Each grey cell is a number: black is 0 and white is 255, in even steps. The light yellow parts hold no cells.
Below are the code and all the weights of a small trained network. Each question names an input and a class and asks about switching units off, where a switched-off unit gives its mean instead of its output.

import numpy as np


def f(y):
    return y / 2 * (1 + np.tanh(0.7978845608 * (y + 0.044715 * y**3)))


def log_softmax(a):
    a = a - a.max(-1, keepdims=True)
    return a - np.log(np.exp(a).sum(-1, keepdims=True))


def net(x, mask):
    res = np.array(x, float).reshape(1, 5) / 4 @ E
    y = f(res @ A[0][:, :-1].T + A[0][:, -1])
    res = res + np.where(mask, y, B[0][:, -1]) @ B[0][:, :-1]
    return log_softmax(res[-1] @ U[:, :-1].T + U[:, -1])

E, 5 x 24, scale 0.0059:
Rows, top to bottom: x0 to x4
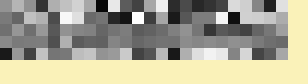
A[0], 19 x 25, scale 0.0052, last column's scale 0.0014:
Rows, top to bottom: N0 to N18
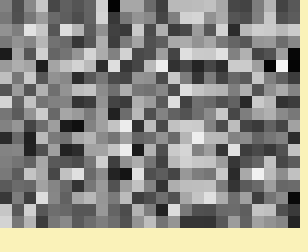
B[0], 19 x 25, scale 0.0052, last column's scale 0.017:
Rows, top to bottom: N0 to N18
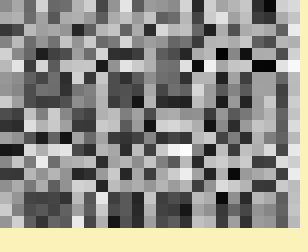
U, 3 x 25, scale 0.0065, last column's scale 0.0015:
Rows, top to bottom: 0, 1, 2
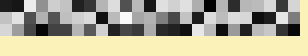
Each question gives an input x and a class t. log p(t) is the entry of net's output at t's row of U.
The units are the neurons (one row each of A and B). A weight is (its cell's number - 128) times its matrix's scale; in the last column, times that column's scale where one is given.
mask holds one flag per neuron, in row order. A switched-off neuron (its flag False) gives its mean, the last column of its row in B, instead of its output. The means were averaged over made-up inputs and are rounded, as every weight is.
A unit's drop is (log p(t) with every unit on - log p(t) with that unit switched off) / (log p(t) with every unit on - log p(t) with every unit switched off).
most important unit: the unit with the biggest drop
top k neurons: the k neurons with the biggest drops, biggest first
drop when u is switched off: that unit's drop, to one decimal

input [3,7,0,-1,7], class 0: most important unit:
N2
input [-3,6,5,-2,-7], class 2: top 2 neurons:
N8, N17
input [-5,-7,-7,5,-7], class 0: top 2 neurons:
N12, N10
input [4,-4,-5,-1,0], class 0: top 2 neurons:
N12, N0
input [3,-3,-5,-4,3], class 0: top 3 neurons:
N0, N13, N1
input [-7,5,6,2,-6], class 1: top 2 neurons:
N0, N13
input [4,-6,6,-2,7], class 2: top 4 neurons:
N4, N16, N14, N2
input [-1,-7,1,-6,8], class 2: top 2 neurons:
N4, N16
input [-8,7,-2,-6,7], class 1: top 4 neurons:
N0, N13, N1, N12
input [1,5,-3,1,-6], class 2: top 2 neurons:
N12, N8
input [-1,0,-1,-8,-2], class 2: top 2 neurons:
N5, N12
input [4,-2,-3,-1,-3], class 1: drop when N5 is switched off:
0.1
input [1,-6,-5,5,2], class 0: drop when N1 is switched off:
0.0
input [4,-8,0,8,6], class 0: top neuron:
N12
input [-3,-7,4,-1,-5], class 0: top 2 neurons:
N12, N10
